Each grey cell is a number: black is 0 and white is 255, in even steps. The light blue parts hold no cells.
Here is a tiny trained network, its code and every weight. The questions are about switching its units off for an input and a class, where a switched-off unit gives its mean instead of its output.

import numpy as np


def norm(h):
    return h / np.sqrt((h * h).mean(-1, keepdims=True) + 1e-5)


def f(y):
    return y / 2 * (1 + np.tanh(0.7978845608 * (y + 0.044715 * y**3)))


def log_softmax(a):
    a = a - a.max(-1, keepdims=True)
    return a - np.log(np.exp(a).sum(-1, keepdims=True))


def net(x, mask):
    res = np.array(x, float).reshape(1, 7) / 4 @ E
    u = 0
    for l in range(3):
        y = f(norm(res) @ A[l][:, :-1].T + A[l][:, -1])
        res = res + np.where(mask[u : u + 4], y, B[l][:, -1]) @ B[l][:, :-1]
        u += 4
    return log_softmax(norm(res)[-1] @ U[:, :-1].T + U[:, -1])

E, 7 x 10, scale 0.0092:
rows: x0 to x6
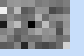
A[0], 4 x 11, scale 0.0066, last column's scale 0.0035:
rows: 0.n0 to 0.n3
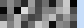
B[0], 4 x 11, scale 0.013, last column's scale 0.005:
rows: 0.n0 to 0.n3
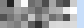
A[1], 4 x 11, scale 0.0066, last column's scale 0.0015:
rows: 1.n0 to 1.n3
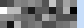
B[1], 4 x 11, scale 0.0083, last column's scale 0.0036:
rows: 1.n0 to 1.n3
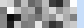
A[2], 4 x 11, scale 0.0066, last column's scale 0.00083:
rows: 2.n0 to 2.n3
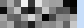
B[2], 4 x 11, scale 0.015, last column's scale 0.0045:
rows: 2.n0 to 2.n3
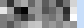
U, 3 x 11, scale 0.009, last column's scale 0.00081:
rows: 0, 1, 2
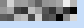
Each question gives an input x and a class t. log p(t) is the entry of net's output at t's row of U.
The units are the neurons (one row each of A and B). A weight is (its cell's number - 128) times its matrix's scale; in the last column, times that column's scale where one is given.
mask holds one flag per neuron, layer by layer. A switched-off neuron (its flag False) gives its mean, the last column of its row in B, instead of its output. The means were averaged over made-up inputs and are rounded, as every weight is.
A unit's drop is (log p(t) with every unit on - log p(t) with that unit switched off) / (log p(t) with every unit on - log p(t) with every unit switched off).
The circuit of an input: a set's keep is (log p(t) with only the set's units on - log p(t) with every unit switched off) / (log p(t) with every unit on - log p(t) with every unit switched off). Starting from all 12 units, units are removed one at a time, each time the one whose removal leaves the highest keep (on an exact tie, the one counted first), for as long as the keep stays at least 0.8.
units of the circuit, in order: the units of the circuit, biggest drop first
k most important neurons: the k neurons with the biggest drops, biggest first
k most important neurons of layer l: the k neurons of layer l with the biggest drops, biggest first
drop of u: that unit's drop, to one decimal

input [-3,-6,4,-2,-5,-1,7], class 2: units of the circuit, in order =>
0.n0
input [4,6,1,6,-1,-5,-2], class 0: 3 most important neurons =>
0.n3, 1.n1, 2.n2
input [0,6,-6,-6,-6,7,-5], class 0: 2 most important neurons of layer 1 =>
1.n1, 1.n3
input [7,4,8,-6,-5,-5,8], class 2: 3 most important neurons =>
0.n0, 1.n3, 2.n1
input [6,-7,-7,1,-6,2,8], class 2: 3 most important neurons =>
0.n0, 0.n3, 1.n3
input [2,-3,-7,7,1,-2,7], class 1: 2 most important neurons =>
2.n1, 0.n2
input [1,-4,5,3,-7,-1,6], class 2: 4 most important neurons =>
0.n0, 0.n3, 1.n3, 1.n1
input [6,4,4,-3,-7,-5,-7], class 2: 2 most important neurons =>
2.n0, 0.n1
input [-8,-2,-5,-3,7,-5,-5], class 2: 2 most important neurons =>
2.n0, 2.n1
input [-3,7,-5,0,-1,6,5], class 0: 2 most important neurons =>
0.n3, 1.n1
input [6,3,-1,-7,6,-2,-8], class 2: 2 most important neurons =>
2.n0, 2.n1
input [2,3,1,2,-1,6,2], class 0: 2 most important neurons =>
0.n3, 2.n0
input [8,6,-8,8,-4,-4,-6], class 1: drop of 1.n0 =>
0.1
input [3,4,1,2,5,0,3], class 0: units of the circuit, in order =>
0.n3
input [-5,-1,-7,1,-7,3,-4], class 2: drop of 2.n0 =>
0.2
